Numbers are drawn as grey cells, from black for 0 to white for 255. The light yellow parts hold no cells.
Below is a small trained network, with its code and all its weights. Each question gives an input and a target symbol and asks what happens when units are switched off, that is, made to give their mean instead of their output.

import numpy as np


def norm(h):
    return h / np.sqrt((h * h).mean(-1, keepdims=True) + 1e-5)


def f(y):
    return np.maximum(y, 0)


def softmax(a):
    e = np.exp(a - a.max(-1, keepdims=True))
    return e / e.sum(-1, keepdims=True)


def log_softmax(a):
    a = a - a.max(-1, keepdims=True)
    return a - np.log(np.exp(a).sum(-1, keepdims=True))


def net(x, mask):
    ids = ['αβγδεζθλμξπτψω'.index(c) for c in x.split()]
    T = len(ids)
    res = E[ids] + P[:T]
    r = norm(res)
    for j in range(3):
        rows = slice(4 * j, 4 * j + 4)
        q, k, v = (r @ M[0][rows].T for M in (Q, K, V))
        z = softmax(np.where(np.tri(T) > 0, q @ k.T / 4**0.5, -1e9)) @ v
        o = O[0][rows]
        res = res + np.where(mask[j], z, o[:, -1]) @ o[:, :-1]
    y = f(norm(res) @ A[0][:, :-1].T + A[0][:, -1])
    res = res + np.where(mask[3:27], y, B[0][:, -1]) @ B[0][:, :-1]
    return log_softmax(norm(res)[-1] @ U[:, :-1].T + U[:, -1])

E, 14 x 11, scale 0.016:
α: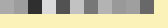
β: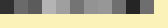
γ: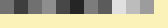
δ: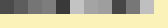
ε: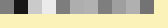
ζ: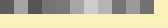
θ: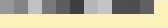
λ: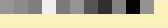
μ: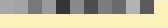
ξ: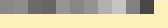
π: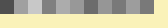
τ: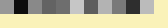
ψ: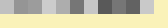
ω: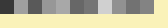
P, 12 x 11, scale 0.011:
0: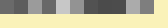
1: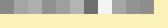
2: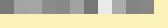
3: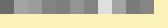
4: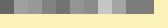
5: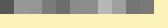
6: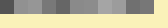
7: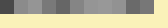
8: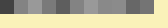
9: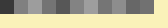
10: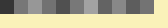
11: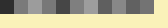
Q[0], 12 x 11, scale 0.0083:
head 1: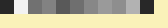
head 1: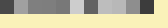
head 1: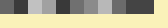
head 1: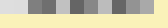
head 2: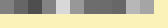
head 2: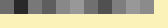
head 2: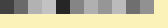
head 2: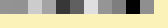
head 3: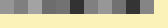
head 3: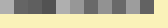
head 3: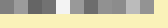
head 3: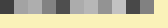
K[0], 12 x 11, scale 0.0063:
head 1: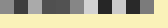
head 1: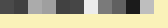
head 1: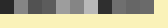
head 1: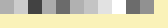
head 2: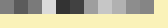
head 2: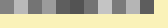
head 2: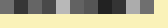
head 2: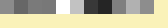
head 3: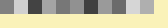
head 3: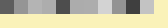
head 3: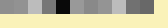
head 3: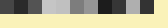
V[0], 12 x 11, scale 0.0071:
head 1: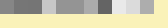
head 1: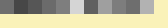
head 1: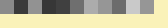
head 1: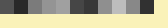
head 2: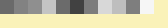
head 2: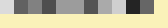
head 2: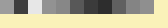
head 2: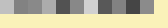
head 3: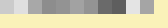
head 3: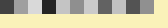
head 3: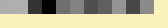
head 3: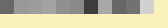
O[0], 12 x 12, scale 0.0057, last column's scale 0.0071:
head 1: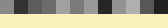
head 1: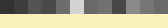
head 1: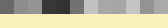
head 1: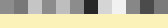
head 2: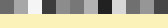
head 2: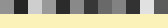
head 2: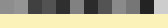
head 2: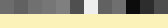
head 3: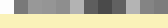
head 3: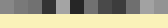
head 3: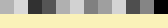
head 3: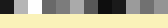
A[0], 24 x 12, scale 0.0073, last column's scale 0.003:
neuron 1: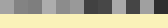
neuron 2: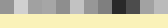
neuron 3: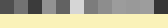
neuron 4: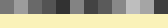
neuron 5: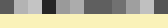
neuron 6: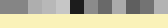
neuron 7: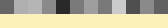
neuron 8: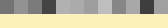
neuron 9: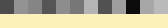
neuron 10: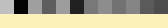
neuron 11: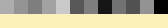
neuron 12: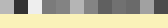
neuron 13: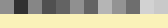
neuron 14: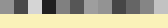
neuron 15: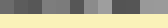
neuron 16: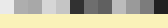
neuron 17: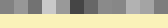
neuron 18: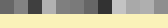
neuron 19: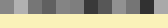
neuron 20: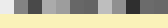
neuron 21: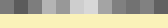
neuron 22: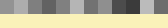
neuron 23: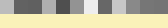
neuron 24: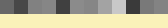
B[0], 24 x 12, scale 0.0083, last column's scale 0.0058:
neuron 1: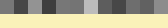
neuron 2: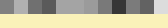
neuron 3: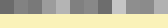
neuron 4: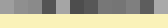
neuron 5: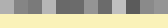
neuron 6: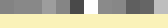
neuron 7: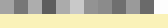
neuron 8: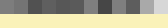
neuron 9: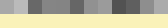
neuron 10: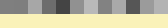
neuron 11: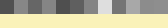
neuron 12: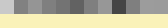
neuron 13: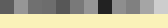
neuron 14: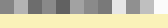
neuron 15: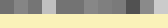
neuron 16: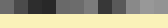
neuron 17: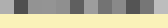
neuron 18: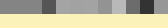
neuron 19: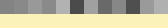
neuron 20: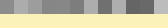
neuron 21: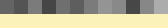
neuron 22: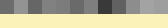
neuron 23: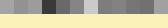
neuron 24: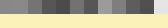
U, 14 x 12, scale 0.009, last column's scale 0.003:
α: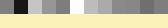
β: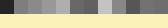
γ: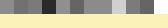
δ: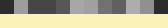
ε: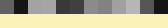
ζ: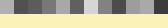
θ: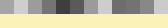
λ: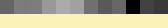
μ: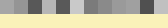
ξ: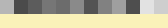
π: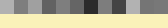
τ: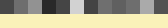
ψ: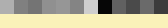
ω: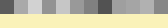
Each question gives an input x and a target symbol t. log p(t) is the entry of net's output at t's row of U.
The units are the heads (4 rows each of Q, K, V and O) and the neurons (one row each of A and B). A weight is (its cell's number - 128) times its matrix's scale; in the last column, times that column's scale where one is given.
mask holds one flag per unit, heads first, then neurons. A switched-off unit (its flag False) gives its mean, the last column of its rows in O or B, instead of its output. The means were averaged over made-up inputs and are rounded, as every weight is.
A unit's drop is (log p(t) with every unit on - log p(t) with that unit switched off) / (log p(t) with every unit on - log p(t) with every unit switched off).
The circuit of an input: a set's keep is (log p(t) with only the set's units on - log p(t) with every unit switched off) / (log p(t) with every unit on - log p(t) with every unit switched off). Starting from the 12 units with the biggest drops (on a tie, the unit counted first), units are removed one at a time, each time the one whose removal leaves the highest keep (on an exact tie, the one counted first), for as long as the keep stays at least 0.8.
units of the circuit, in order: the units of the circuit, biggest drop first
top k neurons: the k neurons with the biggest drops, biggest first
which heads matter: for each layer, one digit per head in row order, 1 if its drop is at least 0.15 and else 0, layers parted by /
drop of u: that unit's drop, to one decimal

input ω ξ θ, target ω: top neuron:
neuron 24
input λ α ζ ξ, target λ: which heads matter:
100
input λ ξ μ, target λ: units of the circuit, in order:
head 1; head 2
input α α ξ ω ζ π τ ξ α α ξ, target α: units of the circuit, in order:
head 3; head 2
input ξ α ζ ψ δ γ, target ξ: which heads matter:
011
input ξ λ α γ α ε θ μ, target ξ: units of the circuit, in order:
head 2; head 3
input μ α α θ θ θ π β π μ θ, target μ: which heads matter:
011
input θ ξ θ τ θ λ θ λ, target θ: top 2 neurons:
neuron 9; neuron 11
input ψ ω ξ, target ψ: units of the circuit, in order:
head 1; head 3
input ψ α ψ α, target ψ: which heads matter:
100
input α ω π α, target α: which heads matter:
010
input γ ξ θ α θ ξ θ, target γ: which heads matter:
110
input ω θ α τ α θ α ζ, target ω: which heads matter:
010
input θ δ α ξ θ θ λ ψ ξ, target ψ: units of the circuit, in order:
head 1
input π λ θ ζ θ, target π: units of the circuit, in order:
head 2; head 3
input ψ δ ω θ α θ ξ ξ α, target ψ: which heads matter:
011
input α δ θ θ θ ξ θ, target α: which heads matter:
001
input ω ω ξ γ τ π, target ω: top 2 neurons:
neuron 5; neuron 24
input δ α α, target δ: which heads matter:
100
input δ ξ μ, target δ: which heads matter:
110
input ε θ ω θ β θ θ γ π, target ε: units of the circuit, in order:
head 3
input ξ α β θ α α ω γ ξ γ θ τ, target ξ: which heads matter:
011
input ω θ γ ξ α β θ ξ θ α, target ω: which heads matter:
010
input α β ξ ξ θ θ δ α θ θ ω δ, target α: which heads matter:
011
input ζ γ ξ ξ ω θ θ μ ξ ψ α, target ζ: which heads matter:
010
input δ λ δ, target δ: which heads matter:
010
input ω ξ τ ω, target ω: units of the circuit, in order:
head 2
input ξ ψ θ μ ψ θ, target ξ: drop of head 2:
0.5
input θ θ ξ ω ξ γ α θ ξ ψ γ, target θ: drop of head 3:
0.1
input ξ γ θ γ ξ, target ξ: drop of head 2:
0.7
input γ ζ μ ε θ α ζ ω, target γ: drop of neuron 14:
0.0
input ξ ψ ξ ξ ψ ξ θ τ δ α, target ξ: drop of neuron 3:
0.1
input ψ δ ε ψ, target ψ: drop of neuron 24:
0.1
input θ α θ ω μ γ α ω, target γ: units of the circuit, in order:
head 1
